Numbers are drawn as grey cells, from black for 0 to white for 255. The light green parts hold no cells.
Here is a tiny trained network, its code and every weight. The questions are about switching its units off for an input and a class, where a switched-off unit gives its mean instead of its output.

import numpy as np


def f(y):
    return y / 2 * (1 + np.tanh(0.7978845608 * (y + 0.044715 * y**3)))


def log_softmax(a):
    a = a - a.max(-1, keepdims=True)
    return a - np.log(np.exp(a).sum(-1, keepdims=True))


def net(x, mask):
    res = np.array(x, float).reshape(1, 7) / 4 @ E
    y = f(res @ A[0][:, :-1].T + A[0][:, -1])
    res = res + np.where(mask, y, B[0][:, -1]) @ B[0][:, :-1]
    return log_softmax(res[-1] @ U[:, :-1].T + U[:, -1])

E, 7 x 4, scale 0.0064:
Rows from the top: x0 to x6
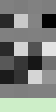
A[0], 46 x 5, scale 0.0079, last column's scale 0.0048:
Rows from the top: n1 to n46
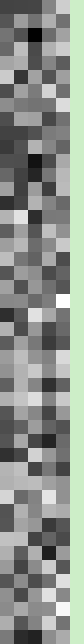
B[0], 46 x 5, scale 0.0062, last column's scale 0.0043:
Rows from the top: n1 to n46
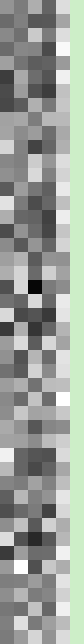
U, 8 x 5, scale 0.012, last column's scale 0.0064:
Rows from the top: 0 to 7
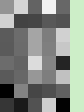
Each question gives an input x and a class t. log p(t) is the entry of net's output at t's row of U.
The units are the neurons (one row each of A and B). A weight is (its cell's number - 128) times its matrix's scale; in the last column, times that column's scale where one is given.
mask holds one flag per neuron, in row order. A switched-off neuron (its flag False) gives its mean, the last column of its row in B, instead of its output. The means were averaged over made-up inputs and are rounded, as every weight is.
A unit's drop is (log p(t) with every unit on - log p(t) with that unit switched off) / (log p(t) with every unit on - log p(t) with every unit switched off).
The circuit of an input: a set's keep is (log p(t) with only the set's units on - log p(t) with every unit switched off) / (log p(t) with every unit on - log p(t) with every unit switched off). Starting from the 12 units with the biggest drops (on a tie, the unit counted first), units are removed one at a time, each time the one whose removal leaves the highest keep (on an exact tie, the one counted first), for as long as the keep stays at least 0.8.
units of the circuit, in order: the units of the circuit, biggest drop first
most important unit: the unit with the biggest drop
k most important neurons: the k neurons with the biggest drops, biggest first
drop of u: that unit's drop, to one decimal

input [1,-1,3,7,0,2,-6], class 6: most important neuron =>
n7
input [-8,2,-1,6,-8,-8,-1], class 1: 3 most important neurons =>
n39, n16, n34
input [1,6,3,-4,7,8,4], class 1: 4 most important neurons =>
n15, n33, n11, n23
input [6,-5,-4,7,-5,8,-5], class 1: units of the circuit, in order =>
n23, n33
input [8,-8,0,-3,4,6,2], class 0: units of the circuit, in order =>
n41, n45
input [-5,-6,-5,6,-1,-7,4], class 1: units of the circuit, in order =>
n16, n39
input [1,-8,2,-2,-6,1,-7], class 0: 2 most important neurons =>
n41, n45
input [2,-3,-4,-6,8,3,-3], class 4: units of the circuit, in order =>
n46, n13
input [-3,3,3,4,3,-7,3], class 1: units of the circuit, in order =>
n39, n16
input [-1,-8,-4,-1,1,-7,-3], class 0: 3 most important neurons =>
n36, n45, n41
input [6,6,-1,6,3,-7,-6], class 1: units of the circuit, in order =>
n16, n39
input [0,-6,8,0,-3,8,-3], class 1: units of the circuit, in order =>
n23, n33
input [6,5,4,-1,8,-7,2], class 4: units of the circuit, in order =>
n12, n3, n13
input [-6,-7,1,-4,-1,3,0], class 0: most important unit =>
n41
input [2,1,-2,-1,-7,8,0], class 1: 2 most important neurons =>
n23, n33
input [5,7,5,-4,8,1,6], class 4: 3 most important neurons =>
n12, n3, n13
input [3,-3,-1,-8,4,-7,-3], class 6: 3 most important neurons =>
n6, n24, n40
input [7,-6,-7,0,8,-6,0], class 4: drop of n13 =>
0.2
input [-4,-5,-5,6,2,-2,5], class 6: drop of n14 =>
-0.1
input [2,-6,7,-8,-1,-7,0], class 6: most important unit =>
n6
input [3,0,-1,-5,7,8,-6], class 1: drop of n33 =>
0.3
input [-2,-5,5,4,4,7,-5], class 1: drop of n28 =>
0.0
